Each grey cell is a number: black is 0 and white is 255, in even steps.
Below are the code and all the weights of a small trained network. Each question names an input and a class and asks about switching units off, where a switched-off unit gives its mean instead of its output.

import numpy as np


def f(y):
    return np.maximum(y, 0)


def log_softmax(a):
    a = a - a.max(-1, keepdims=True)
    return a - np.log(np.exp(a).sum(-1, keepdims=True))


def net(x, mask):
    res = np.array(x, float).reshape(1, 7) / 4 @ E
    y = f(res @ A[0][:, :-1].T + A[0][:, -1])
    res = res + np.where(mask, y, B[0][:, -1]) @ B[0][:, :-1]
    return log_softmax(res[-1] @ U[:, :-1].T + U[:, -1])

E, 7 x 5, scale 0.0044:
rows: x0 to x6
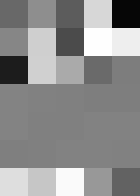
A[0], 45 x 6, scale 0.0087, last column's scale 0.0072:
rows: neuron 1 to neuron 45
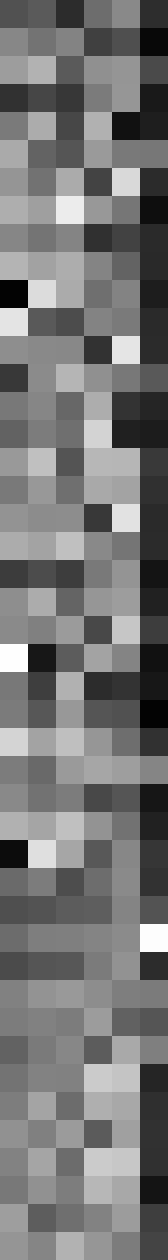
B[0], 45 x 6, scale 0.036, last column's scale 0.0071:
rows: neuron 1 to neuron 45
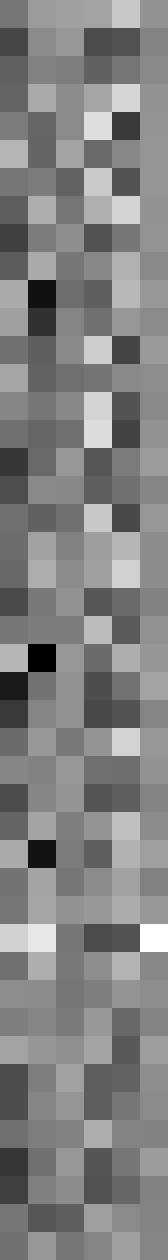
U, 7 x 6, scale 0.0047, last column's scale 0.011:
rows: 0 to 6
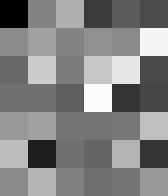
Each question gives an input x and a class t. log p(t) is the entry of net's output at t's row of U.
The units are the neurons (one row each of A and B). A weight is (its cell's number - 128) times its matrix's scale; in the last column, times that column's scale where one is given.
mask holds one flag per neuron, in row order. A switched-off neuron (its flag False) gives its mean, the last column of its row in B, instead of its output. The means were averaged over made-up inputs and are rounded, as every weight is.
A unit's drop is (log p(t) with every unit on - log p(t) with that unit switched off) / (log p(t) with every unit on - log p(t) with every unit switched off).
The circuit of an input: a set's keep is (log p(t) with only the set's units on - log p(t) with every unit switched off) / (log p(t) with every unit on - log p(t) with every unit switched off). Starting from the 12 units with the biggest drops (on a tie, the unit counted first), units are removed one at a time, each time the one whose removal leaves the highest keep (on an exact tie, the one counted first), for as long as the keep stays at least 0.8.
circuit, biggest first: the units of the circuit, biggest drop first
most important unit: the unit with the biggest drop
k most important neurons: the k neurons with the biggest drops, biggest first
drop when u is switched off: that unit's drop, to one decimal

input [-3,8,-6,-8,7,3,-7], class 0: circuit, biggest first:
neuron 42; neuron 17
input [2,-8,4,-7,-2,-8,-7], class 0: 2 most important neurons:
neuron 25; neuron 9
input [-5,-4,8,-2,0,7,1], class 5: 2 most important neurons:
neuron 31; neuron 11
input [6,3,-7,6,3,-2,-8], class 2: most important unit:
neuron 4
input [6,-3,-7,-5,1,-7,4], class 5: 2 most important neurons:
neuron 24; neuron 12
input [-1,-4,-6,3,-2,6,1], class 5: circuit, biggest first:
neuron 24; neuron 12
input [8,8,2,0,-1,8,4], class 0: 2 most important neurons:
neuron 17; neuron 42
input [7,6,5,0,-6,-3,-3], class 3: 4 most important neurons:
neuron 5; neuron 16; neuron 15; neuron 25
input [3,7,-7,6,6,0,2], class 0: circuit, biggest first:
neuron 17; neuron 42
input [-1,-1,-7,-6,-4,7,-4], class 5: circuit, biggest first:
neuron 24; neuron 12
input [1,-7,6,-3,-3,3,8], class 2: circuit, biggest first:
neuron 8; neuron 27
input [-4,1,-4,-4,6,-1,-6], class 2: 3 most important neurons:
neuron 4; neuron 1; neuron 21
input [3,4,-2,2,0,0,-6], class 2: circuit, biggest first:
neuron 4; neuron 1
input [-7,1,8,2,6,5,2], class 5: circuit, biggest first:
neuron 31
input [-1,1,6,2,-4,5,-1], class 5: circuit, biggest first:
neuron 31; neuron 11
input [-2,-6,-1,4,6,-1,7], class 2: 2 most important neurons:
neuron 8; neuron 27
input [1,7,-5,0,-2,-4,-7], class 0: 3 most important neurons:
neuron 42; neuron 17; neuron 39
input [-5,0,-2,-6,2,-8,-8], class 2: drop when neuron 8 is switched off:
0.0
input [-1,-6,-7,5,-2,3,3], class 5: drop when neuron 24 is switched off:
0.8
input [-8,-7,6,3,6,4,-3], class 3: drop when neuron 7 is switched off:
0.2
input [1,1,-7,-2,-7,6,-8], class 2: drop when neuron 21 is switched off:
0.1
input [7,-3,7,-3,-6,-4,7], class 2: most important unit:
neuron 8
